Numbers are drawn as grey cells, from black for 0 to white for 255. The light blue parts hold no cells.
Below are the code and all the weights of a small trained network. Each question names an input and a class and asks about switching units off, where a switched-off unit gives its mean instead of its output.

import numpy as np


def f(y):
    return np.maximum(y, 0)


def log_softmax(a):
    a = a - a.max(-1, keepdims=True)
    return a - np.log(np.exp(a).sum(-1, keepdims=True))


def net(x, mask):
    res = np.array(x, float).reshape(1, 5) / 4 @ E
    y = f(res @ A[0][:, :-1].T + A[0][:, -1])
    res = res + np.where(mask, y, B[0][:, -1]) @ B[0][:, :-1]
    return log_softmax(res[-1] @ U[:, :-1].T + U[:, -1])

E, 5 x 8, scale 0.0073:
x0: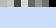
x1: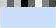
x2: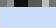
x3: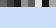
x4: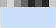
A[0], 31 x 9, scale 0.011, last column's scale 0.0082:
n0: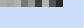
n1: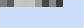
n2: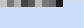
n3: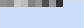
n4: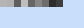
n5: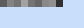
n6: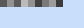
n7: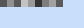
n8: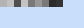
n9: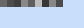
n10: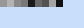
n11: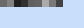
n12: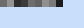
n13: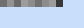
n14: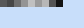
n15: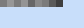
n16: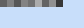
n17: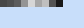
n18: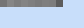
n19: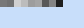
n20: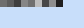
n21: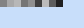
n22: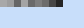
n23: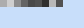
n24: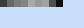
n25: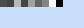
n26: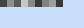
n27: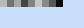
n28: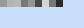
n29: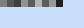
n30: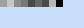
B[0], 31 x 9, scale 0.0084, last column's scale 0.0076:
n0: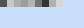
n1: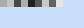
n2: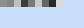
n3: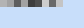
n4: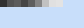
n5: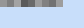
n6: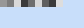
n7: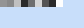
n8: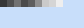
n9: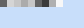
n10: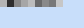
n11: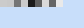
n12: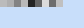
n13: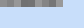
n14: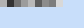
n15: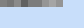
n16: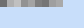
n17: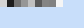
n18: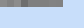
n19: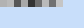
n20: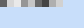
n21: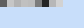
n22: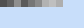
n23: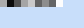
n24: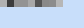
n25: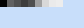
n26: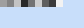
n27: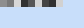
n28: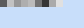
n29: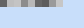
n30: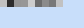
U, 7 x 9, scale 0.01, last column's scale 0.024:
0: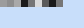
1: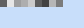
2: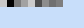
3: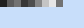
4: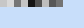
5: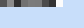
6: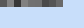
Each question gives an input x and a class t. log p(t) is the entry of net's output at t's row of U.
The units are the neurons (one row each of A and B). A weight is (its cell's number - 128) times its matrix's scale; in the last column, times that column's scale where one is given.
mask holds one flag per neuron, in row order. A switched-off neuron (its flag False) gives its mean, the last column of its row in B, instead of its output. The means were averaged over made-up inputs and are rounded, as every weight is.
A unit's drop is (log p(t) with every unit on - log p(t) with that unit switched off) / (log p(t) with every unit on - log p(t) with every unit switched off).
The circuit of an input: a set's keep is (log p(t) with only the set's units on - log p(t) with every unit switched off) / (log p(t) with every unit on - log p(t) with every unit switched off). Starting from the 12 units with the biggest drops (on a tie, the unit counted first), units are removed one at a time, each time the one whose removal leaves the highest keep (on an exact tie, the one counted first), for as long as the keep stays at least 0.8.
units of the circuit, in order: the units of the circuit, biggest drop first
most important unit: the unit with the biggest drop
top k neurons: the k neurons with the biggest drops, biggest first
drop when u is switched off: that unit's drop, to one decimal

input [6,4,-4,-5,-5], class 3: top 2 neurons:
[n8 n4]
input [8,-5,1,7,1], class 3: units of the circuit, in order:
[n8]
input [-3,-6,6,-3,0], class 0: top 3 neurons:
[n7 n26 n6]
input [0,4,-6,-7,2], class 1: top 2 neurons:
[n0 n28]
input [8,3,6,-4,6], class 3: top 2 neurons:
[n4 n8]
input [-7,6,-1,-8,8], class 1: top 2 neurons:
[n28 n0]
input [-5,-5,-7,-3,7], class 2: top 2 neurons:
[n23 n30]
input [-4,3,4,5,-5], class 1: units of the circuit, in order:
[n9 n20]
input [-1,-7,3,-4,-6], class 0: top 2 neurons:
[n7 n26]
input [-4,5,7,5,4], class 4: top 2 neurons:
[n11 n12]
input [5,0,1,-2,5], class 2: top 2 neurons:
[n23 n25]
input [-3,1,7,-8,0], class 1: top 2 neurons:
[n28 n21]
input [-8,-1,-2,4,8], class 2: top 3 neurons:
[n23 n30 n10]
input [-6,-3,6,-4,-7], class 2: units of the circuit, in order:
[n17]
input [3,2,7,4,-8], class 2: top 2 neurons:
[n17 n14]
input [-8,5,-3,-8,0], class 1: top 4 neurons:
[n28 n21 n0 n8]
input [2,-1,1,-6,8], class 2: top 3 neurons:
[n23 n30 n10]
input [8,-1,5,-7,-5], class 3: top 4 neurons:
[n8 n4 n9 n22]
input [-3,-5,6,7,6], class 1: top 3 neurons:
[n9 n20 n29]
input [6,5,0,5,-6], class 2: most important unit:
n17
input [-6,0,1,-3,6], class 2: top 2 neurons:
[n23 n30]
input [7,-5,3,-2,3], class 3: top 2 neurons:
[n4 n8]
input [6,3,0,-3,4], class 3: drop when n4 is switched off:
0.1
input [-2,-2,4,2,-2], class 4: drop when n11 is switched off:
0.3
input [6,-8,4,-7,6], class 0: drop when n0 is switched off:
0.0
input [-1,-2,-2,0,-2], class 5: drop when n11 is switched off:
0.2
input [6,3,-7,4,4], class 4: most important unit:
n3
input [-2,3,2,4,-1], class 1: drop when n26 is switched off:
0.1
